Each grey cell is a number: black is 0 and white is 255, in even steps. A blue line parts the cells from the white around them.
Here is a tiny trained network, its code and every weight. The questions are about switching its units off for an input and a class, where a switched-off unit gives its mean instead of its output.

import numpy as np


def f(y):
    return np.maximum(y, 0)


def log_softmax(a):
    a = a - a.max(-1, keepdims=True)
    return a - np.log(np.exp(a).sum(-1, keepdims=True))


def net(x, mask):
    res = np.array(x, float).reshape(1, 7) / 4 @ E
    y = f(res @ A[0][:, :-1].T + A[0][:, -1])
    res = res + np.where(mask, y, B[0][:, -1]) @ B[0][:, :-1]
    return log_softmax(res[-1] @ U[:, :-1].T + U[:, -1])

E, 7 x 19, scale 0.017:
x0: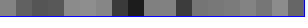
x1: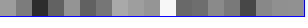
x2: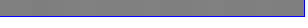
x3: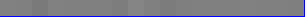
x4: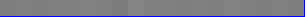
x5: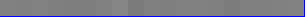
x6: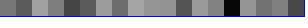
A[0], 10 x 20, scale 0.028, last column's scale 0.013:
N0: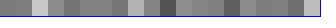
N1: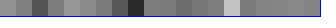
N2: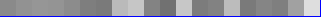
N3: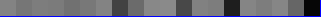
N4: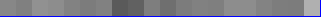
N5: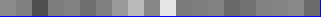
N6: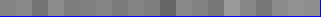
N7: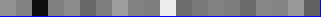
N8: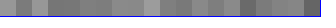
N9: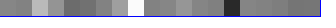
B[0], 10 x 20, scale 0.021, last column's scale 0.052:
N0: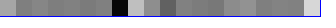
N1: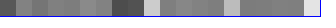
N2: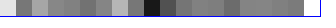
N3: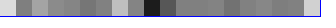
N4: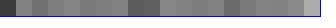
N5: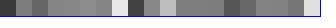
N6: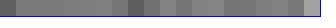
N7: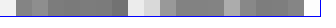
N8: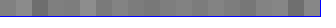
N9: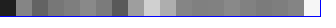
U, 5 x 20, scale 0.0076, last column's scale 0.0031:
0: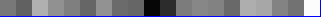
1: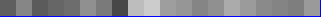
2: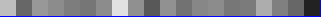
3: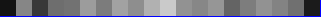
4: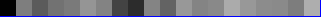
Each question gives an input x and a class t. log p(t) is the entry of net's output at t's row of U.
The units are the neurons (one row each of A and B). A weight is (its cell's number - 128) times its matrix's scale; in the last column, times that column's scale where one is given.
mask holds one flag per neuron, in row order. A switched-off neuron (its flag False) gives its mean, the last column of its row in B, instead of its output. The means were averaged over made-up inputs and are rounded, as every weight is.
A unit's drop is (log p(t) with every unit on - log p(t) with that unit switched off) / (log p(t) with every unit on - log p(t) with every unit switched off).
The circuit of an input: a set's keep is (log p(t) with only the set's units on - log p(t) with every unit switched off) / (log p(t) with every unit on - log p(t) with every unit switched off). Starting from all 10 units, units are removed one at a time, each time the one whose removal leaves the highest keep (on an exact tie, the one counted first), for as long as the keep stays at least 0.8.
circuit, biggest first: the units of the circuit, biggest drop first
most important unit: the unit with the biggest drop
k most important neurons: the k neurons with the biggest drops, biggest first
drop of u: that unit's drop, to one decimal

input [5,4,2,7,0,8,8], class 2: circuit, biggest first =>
N3
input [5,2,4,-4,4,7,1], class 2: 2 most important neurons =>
N9, N3
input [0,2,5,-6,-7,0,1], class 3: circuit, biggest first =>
N2, N0
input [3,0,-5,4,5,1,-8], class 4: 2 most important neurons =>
N1, N7
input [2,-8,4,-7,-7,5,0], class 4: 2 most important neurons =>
N2, N7
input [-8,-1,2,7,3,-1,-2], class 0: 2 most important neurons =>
N2, N7
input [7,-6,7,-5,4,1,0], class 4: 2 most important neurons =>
N2, N1
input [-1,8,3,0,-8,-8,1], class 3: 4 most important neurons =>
N5, N2, N3, N0
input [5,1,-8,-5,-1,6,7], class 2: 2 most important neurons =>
N3, N0
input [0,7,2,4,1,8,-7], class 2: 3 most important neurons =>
N9, N2, N5
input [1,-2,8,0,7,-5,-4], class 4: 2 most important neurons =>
N7, N3
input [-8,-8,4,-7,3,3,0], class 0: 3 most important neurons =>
N2, N7, N1
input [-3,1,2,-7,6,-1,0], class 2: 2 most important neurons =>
N1, N2
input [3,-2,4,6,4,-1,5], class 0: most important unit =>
N7
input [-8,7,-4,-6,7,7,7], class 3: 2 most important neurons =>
N5, N9
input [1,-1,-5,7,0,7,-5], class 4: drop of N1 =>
0.4
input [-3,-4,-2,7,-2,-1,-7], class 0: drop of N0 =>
0.0
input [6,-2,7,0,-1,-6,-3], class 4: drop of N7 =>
0.1
